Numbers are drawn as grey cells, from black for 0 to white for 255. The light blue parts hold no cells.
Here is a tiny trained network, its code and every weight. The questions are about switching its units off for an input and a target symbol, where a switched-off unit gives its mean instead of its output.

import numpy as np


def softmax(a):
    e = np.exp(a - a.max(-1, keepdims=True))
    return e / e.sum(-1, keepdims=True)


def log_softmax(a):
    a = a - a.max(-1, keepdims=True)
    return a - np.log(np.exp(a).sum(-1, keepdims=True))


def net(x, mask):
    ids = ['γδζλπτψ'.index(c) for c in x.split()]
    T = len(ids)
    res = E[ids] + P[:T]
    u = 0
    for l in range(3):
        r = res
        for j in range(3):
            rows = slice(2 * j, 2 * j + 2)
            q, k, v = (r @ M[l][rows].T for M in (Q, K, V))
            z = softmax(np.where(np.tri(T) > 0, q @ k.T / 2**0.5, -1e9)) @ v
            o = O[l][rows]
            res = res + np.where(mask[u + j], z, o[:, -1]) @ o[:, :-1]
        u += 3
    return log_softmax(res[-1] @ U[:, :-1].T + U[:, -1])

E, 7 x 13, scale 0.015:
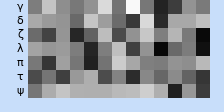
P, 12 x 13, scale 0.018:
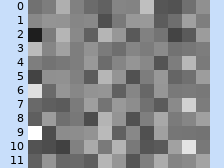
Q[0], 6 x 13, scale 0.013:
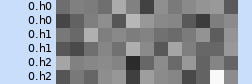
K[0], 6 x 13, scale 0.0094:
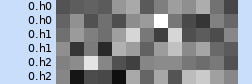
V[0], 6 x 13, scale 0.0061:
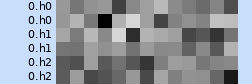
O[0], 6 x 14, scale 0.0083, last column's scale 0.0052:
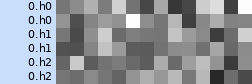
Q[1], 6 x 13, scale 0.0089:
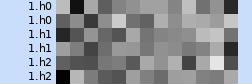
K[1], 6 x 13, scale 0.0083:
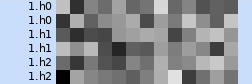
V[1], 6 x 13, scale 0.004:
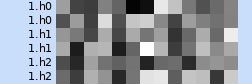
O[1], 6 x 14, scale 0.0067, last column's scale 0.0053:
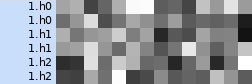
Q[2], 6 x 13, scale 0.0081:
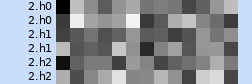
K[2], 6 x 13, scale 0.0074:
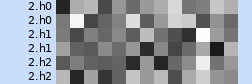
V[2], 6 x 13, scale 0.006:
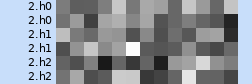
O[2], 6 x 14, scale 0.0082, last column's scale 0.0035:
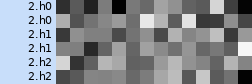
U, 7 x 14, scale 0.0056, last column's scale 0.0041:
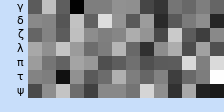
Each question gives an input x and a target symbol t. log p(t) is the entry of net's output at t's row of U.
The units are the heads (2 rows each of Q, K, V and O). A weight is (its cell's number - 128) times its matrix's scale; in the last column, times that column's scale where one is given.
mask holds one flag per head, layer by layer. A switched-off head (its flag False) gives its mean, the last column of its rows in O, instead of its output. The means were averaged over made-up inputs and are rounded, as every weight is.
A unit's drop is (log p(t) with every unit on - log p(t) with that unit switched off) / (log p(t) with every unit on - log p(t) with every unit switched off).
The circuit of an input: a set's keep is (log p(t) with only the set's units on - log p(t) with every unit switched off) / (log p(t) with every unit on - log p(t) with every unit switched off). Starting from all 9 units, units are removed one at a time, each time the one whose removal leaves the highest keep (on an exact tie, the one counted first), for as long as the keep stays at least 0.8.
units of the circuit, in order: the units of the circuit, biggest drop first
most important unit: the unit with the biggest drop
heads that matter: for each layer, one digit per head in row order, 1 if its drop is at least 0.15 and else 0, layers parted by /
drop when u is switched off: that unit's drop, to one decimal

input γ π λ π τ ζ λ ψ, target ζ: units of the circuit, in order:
[0.h2, 2.h2, 0.h1]
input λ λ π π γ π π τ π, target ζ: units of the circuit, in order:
[2.h2, 1.h1]
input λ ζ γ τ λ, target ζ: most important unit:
0.h2
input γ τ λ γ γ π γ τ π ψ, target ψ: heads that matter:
000 / 001 / 001
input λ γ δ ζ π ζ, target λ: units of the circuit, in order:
[1.h1, 2.h0]
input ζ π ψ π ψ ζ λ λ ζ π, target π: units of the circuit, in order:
[1.h2, 2.h0]
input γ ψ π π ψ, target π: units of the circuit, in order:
[1.h2, 0.h2]
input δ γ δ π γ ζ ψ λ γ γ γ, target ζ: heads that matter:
001 / 000 / 001
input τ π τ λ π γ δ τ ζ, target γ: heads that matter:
010 / 010 / 000
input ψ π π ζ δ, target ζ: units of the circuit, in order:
[2.h2, 0.h2]
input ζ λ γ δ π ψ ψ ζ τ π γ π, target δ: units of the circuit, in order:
[0.h2, 0.h0, 2.h0, 1.h1]
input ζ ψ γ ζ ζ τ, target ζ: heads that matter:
000 / 000 / 001
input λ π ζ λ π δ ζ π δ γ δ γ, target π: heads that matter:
011 / 100 / 001
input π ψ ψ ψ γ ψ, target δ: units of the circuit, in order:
[0.h0, 0.h2, 1.h0, 0.h1]
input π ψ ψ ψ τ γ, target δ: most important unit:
0.h0
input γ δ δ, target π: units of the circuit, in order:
[0.h2, 1.h0, 1.h1]
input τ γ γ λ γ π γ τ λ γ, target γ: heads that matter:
000 / 000 / 001
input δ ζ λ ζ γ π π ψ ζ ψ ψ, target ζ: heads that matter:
011 / 000 / 001
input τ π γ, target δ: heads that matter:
100 / 100 / 000
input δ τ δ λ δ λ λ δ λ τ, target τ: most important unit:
2.h0
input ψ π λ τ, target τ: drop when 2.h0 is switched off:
0.2
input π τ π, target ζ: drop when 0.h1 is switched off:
0.1
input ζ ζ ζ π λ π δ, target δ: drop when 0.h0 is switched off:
0.6
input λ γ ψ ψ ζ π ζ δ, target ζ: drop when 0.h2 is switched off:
0.2
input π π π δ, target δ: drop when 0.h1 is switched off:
0.0
